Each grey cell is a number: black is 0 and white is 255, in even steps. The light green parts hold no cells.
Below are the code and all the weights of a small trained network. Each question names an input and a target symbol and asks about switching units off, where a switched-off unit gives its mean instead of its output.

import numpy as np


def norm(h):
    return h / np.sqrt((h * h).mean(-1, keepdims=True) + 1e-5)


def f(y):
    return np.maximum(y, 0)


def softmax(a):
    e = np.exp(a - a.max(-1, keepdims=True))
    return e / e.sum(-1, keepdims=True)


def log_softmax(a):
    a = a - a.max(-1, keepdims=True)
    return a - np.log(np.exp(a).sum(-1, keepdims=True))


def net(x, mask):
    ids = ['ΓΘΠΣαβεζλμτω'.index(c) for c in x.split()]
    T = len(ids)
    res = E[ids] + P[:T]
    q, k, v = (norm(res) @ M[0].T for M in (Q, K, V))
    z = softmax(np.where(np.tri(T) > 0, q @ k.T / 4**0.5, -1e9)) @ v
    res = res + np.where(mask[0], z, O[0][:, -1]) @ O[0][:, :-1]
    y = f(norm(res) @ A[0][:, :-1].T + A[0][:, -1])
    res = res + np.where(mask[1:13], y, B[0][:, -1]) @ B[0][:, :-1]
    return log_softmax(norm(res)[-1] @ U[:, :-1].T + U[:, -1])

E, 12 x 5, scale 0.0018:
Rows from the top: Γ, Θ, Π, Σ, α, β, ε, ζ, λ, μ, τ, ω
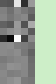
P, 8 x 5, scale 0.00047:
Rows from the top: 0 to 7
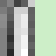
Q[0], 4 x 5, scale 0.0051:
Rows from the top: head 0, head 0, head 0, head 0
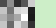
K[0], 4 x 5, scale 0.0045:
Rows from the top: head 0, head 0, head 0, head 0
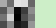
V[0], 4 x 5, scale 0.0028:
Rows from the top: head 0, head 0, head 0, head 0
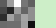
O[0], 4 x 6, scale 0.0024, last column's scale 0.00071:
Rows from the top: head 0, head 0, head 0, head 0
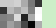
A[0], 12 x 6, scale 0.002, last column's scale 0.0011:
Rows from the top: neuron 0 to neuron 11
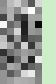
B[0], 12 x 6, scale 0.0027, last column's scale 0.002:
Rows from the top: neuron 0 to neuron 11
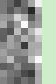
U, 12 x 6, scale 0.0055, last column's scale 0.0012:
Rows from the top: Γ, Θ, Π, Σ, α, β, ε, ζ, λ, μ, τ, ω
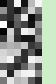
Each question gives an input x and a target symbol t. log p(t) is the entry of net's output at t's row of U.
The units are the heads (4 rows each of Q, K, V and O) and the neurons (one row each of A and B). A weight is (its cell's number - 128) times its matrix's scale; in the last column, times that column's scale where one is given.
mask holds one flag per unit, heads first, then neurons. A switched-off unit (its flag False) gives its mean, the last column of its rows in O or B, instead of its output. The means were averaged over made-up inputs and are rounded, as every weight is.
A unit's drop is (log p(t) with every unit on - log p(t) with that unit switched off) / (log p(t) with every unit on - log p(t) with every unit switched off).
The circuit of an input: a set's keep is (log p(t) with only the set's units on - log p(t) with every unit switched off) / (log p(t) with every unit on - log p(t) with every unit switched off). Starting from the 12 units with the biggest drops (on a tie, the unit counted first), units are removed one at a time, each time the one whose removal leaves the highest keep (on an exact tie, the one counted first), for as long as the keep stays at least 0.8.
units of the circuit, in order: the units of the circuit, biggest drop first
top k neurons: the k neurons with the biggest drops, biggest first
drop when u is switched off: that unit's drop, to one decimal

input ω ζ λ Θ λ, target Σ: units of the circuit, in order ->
head 0; neuron 10; neuron 1
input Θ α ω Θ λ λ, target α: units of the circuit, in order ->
head 0; neuron 8
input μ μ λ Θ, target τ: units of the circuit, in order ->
head 0; neuron 3
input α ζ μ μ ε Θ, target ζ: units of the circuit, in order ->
head 0
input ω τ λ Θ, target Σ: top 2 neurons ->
neuron 10; neuron 1
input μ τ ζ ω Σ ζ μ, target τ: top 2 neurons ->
neuron 3; neuron 5
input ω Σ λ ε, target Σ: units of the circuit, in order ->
head 0; neuron 1; neuron 10
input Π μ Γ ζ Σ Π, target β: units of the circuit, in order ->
head 0; neuron 8
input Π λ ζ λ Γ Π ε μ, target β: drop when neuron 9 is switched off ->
0.0
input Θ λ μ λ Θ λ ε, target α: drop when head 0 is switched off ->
0.9
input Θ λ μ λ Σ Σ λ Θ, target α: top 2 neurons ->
neuron 8; neuron 4
